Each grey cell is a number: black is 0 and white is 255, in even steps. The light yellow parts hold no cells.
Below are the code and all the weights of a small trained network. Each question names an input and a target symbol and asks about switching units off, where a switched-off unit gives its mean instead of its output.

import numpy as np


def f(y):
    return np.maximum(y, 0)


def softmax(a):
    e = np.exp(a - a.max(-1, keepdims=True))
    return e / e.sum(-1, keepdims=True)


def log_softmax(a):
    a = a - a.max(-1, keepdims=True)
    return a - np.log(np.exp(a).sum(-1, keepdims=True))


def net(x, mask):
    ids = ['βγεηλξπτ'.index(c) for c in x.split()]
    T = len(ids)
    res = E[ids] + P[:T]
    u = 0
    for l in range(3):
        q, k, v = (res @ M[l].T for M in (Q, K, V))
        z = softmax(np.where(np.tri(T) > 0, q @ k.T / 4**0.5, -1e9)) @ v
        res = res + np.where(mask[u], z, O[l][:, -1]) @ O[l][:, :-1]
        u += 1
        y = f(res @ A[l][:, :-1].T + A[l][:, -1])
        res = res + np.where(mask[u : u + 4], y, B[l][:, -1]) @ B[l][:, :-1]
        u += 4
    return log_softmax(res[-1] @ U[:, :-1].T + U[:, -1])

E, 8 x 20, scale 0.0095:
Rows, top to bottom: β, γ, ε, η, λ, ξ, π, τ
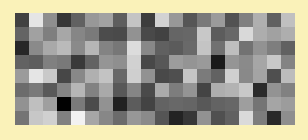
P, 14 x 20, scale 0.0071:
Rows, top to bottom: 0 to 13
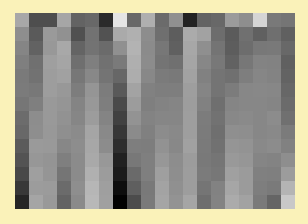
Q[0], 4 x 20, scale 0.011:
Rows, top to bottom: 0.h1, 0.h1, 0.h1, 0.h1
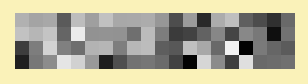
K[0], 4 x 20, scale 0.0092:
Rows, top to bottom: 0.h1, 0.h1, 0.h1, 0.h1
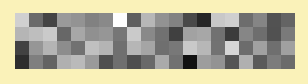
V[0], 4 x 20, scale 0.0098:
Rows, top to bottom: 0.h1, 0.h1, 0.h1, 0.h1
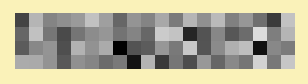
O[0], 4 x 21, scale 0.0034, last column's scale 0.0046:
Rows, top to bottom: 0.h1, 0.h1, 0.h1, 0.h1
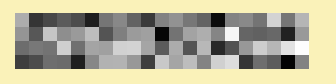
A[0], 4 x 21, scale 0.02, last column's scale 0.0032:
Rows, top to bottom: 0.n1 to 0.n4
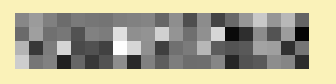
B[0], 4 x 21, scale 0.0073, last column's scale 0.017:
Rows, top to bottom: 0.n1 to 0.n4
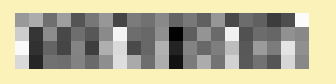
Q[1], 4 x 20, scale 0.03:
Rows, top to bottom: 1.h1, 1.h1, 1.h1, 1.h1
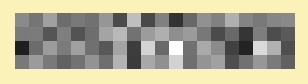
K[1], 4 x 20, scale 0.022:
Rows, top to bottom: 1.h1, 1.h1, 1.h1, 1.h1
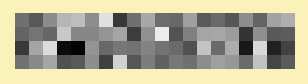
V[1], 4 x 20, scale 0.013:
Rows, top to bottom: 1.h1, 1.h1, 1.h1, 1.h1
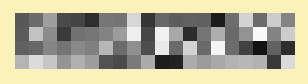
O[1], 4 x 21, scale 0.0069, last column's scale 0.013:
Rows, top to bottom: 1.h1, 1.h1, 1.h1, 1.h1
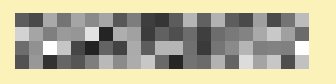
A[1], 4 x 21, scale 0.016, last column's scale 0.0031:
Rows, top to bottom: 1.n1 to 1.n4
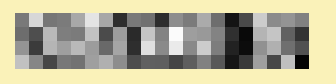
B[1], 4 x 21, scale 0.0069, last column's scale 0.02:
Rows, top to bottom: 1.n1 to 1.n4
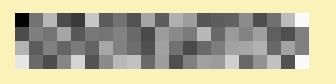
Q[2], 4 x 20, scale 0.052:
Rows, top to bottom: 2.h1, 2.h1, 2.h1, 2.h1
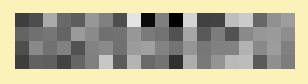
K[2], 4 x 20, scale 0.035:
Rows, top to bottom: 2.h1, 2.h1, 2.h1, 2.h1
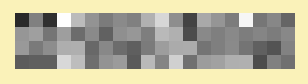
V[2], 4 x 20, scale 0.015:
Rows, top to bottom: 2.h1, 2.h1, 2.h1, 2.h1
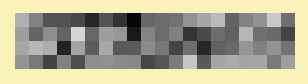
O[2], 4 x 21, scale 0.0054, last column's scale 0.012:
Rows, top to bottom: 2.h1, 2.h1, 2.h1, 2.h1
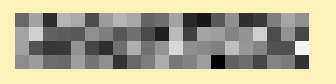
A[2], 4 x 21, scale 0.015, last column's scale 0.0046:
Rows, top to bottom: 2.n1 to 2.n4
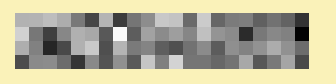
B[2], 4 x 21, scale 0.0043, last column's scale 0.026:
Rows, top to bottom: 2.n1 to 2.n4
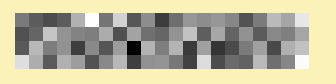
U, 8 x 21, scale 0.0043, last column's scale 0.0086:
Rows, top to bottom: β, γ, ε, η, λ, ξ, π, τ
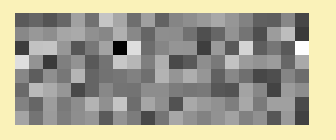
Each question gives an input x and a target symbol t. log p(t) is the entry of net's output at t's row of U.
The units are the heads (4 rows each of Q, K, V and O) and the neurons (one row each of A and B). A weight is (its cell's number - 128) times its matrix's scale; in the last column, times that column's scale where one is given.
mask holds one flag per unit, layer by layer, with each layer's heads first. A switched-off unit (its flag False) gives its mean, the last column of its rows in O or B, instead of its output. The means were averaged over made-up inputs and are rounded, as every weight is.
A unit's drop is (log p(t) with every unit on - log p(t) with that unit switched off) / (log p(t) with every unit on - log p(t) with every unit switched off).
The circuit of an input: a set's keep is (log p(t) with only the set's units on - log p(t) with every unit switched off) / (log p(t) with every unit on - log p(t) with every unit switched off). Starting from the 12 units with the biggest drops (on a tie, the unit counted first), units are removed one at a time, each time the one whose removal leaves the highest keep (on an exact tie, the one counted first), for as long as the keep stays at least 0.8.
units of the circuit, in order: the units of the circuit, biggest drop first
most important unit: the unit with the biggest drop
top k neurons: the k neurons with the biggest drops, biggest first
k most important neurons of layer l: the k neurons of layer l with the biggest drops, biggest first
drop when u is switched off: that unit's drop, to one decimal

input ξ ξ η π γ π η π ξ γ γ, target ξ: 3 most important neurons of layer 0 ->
0.n1; 0.n2; 0.n4
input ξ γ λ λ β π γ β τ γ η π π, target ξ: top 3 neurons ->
0.n1; 1.n1; 2.n3
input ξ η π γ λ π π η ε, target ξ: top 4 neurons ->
2.n3; 0.n1; 2.n2; 2.n1
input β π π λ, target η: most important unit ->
0.n3
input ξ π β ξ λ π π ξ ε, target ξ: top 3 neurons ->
2.n3; 0.n1; 2.n1
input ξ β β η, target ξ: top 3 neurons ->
2.n3; 0.n1; 2.n2
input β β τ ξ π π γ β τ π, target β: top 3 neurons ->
2.n1; 1.n1; 0.n1
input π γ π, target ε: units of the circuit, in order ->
1.n4; 2.n4; 1.n1
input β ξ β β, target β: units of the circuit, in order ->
0.h1; 1.h1; 2.n1
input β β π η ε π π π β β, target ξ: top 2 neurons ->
2.n4; 1.n1
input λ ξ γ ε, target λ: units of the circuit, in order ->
1.h1; 2.h1
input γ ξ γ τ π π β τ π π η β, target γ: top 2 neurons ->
2.n1; 1.n1
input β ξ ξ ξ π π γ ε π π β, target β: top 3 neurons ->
0.n1; 1.n4; 1.n1
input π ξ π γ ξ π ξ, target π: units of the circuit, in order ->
0.n1; 2.h1; 0.h1
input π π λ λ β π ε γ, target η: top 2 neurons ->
0.n3; 0.n1
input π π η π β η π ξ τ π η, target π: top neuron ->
2.n1
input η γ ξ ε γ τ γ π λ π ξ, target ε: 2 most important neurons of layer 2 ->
2.n4; 2.n1
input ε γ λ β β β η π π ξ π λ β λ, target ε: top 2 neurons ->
0.n1; 1.n1
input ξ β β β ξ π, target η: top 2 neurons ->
0.n4; 0.n1
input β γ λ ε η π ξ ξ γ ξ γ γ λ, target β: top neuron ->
0.n1
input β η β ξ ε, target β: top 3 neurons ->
2.n1; 1.n1; 0.n1
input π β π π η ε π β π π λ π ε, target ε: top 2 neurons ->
0.n1; 1.n4
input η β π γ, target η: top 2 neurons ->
0.n3; 1.n4
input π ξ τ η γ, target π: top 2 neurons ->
2.n1; 0.n1
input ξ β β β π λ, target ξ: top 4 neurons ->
2.n3; 0.n1; 2.n2; 2.n1
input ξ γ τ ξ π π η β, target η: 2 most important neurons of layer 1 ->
1.n4; 1.n1
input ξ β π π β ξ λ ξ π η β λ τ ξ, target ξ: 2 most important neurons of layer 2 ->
2.n4; 2.n1
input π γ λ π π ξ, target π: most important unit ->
2.n1
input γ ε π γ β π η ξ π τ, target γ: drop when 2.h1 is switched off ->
0.4
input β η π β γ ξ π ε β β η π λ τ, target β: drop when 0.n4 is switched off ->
0.0
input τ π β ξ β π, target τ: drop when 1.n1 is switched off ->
0.1
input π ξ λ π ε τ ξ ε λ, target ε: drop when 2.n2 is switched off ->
-0.1
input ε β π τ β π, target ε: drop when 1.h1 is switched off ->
0.1
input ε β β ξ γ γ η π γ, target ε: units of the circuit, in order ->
1.h1
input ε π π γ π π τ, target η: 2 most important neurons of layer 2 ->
2.n2; 2.n1
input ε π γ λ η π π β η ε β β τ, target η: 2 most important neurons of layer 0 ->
0.n3; 0.n1
